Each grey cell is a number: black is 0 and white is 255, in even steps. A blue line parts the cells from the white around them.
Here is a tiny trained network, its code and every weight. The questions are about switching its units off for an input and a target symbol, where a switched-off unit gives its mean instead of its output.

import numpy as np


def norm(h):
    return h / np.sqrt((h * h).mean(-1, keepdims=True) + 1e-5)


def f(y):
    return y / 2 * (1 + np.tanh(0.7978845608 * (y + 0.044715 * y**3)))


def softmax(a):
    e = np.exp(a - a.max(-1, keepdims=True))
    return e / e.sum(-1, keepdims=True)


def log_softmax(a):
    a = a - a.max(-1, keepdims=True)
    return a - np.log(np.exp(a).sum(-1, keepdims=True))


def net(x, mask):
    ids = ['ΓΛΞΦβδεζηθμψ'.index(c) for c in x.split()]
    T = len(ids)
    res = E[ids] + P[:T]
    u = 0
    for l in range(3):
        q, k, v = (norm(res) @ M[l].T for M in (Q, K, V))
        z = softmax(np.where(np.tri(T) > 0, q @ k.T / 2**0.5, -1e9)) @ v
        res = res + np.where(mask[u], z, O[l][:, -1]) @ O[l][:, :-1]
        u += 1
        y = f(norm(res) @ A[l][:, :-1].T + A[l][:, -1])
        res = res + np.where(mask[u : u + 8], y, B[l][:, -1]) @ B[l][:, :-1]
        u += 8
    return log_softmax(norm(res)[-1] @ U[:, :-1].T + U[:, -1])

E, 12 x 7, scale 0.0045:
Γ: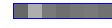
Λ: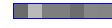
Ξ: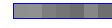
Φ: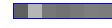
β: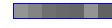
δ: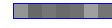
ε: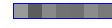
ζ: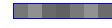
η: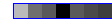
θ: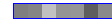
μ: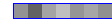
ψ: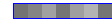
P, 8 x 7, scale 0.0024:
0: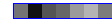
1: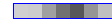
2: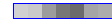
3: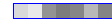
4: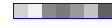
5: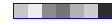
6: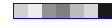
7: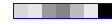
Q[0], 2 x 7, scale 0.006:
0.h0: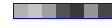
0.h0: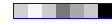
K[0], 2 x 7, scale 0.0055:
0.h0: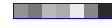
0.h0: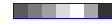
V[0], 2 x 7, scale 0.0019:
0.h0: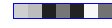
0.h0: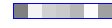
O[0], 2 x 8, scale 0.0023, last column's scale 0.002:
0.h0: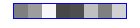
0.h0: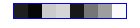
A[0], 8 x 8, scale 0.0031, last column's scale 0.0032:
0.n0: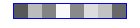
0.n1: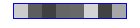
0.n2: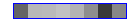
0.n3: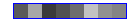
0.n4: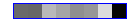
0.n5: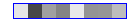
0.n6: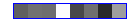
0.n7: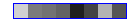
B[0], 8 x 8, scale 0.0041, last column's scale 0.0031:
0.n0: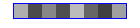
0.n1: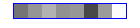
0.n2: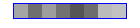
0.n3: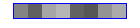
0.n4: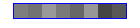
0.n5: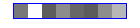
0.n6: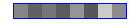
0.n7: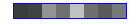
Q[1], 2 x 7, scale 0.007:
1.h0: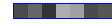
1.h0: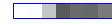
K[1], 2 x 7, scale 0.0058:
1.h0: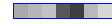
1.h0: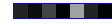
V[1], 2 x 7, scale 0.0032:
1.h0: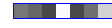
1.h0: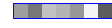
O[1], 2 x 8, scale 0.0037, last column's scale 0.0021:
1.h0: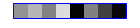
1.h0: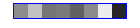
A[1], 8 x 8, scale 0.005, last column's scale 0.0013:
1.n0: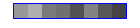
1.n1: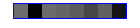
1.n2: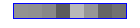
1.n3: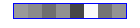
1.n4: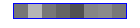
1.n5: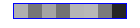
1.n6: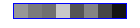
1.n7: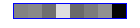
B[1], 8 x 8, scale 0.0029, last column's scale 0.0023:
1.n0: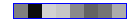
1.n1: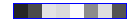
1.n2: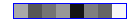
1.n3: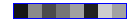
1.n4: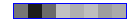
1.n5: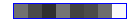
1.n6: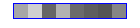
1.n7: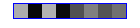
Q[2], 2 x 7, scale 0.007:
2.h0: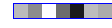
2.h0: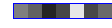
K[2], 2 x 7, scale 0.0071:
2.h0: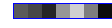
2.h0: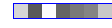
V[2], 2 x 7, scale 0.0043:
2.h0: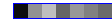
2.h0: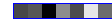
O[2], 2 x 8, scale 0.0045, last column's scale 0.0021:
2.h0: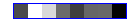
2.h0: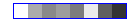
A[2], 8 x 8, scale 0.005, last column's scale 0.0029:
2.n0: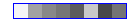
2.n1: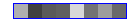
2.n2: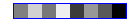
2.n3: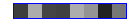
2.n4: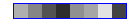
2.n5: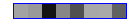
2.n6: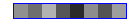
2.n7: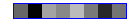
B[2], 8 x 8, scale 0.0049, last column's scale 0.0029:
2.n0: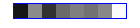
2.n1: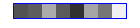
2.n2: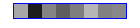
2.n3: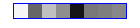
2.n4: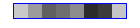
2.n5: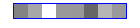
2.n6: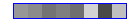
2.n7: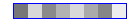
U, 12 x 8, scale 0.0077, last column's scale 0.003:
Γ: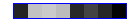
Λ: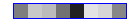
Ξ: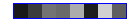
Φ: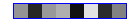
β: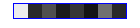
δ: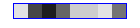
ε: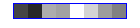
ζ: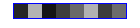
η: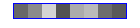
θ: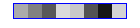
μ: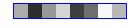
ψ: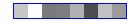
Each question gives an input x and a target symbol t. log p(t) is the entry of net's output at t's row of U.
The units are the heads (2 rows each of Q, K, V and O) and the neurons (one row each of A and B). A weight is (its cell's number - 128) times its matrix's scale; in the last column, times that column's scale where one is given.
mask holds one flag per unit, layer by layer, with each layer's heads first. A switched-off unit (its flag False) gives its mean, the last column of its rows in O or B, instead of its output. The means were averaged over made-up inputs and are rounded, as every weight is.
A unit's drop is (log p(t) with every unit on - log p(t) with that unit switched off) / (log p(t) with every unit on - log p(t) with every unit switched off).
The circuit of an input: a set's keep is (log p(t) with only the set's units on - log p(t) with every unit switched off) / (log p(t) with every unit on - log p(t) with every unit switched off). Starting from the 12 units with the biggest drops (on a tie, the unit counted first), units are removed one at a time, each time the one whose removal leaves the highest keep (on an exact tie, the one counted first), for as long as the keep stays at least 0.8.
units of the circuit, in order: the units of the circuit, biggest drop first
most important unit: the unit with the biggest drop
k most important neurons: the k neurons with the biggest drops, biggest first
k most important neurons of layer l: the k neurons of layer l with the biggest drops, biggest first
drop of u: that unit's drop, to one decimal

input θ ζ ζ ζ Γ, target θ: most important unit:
0.h0
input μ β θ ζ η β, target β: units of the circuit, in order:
[1.h0; 2.n3]
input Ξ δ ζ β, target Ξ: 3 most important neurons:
[0.n1; 0.n0; 0.n3]
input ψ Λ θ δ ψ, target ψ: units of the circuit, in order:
[1.h0; 2.n4]
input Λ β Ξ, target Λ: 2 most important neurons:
[0.n3; 1.n3]
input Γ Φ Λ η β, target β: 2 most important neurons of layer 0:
[0.n7; 0.n0]
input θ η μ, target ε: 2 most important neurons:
[2.n7; 2.n1]
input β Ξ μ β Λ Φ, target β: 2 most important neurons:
[0.n1; 2.n4]
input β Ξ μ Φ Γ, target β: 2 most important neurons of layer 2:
[2.n4; 2.n1]
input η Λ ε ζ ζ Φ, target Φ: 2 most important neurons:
[2.n3; 1.n0]
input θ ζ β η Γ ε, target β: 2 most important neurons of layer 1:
[1.n0; 1.n4]
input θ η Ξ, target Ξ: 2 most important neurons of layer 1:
[1.n1; 1.n5]
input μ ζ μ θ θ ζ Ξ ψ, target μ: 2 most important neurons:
[0.n2; 1.n3]
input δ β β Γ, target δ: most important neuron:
[0.n0]
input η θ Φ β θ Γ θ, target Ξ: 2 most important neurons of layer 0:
[0.n6; 0.n2]
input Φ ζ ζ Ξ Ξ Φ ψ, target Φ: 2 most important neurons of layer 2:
[2.n2; 2.n7]
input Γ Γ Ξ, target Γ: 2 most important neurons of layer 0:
[0.n3; 0.n0]
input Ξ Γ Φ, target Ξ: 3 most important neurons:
[0.n1; 0.n3; 0.n0]
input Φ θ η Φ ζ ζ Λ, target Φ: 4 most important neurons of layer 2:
[2.n3; 2.n6; 2.n0; 2.n5]
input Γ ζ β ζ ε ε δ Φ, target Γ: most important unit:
0.n3
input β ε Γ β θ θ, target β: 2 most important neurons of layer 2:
[2.n4; 2.n1]
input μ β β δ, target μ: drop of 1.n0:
0.1
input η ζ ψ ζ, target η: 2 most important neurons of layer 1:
[1.n0; 1.n4]
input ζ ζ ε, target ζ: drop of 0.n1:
0.2
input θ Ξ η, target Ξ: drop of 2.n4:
0.1
